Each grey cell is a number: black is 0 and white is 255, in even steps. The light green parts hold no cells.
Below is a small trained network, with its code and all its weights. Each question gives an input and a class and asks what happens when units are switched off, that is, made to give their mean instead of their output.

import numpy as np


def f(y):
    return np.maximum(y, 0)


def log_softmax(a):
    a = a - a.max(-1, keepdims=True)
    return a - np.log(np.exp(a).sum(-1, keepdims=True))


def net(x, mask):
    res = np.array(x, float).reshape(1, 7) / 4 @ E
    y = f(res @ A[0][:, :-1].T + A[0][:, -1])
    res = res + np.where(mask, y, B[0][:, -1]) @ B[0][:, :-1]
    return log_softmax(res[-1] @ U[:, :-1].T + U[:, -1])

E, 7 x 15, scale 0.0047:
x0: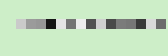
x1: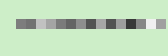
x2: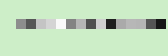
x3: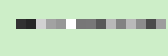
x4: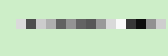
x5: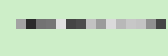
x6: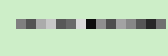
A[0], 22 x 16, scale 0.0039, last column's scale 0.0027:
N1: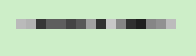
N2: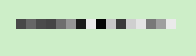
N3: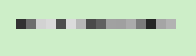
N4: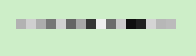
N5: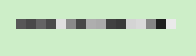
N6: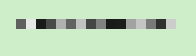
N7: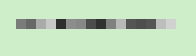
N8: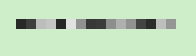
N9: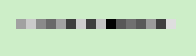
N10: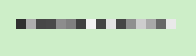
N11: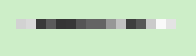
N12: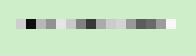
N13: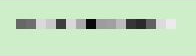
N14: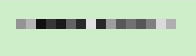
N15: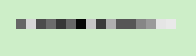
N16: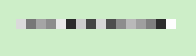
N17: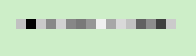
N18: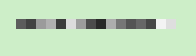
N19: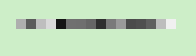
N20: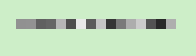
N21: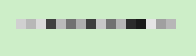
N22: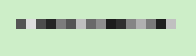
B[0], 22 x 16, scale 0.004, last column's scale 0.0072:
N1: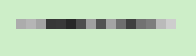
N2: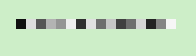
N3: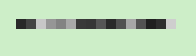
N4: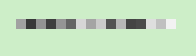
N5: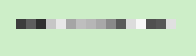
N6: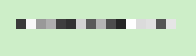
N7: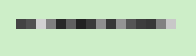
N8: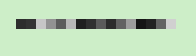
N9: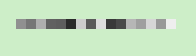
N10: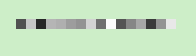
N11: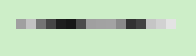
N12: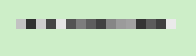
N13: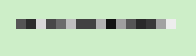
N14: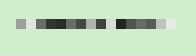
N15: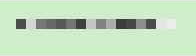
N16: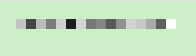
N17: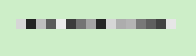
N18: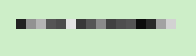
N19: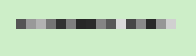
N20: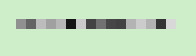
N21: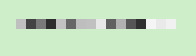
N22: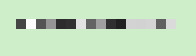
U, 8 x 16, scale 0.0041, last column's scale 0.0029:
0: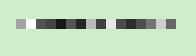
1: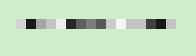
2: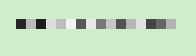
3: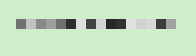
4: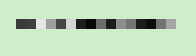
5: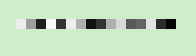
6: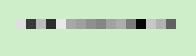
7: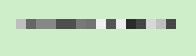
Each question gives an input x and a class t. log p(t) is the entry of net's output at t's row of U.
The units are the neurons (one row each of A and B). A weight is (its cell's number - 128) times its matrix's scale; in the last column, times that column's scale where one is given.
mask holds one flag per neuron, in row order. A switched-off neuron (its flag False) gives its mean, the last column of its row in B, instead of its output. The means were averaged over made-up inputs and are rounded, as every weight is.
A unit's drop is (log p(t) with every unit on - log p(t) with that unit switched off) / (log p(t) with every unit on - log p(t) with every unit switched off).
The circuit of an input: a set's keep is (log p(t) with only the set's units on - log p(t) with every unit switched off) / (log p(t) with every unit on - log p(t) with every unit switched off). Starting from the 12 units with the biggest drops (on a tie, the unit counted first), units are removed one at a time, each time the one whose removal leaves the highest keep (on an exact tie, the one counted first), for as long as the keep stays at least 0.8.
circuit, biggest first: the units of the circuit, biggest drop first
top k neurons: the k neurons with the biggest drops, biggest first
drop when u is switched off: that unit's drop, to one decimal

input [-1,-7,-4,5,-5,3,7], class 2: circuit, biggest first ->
(N2, N13)
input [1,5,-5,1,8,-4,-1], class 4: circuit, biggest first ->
(N13)
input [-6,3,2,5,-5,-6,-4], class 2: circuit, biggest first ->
(N2, N10)
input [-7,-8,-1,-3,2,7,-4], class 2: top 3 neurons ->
(N2, N10, N5)
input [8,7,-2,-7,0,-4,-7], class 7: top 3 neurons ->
(N21, N4, N11)
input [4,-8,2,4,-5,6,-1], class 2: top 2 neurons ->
(N2, N5)
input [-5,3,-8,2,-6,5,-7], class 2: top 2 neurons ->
(N2, N10)
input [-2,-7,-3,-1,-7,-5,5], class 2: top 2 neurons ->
(N2, N16)
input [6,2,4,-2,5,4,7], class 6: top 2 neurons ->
(N21, N4)
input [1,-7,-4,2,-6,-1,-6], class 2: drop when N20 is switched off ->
0.0
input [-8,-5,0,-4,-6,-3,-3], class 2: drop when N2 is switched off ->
0.1
